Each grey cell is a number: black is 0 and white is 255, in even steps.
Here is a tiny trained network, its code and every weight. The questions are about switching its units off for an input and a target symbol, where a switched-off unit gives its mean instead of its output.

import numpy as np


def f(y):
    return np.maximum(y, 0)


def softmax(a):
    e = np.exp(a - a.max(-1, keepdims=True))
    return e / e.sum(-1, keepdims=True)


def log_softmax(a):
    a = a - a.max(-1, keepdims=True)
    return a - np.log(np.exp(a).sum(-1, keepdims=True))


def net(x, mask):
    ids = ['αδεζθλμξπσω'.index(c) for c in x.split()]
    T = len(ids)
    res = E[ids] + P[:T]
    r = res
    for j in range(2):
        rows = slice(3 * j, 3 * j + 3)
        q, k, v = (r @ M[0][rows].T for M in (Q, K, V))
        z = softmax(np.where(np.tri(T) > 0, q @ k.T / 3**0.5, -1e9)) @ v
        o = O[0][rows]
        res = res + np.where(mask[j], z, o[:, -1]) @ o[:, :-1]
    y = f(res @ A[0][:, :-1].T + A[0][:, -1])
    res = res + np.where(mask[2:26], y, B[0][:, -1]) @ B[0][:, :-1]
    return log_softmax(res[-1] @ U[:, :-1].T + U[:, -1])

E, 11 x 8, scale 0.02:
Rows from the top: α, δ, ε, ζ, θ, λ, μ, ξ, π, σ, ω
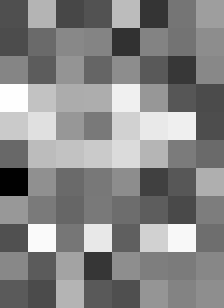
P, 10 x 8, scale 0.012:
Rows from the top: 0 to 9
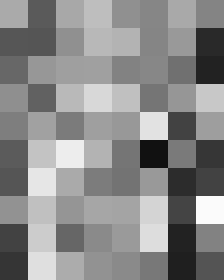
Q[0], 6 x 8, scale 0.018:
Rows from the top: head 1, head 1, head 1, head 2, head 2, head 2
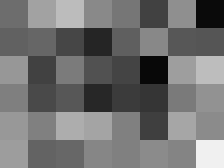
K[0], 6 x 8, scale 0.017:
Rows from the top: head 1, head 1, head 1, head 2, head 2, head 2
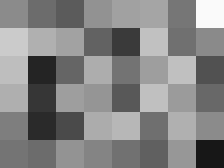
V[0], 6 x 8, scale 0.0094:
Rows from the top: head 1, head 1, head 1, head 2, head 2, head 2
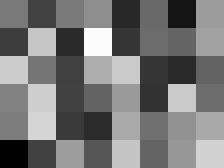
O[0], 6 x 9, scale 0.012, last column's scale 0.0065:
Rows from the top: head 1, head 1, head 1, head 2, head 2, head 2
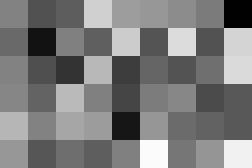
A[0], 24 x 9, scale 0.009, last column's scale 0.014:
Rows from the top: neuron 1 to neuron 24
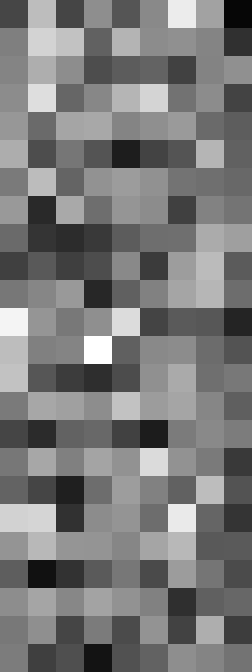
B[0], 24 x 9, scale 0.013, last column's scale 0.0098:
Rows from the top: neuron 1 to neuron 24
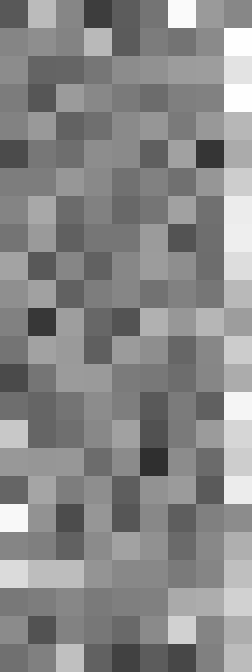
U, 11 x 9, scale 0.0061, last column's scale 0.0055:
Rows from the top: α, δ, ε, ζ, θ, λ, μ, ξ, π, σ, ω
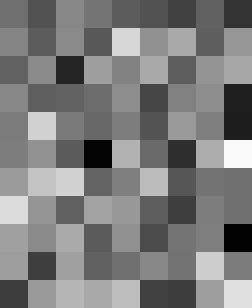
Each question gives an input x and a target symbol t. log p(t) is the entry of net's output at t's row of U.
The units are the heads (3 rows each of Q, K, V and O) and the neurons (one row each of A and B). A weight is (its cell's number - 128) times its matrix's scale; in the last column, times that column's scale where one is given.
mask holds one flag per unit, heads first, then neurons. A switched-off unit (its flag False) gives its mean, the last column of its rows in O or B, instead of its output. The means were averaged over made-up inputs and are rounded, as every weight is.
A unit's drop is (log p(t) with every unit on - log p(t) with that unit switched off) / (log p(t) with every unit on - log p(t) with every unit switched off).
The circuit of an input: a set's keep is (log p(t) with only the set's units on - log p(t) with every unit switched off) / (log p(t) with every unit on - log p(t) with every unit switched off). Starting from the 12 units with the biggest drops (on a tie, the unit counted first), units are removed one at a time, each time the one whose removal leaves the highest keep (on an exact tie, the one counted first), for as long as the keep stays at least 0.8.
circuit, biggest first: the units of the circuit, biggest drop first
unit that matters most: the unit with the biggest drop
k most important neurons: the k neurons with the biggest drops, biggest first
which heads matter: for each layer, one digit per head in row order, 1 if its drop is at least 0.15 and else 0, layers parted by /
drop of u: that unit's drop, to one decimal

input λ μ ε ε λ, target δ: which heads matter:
10
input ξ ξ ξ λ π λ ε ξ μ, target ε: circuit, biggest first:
head 1
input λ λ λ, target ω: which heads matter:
01
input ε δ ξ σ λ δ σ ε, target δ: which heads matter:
10
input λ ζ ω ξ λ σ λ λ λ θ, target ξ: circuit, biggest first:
neuron 19; head 2
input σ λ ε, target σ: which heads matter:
10
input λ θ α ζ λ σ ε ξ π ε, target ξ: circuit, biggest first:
head 1; neuron 21
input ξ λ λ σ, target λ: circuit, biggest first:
head 1; head 2
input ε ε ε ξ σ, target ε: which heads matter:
10
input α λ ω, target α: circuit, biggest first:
head 2; neuron 6; head 1
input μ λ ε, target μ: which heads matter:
11
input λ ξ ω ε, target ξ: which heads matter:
10
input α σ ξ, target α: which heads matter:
01
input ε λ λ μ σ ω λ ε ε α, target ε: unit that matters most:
head 1
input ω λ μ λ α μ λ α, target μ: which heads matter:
11
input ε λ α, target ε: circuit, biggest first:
head 1; neuron 18
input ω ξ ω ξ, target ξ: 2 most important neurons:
neuron 21; neuron 16
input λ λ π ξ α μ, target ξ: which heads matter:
10
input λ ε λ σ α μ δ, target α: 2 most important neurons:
neuron 6; neuron 24
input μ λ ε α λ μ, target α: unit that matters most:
head 2
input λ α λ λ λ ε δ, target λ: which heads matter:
10
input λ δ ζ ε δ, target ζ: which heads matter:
11
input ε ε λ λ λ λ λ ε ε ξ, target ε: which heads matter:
10
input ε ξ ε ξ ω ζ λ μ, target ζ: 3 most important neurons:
neuron 6; neuron 16; neuron 23
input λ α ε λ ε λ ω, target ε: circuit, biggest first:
head 1; head 2
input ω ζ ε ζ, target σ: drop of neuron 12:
1.3
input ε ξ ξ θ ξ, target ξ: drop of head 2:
0.6
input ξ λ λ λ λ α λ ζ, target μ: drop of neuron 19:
0.0
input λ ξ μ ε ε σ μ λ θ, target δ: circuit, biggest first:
head 1
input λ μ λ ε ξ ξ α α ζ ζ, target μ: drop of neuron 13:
0.2
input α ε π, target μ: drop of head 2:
1.4
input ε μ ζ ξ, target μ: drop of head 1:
0.3
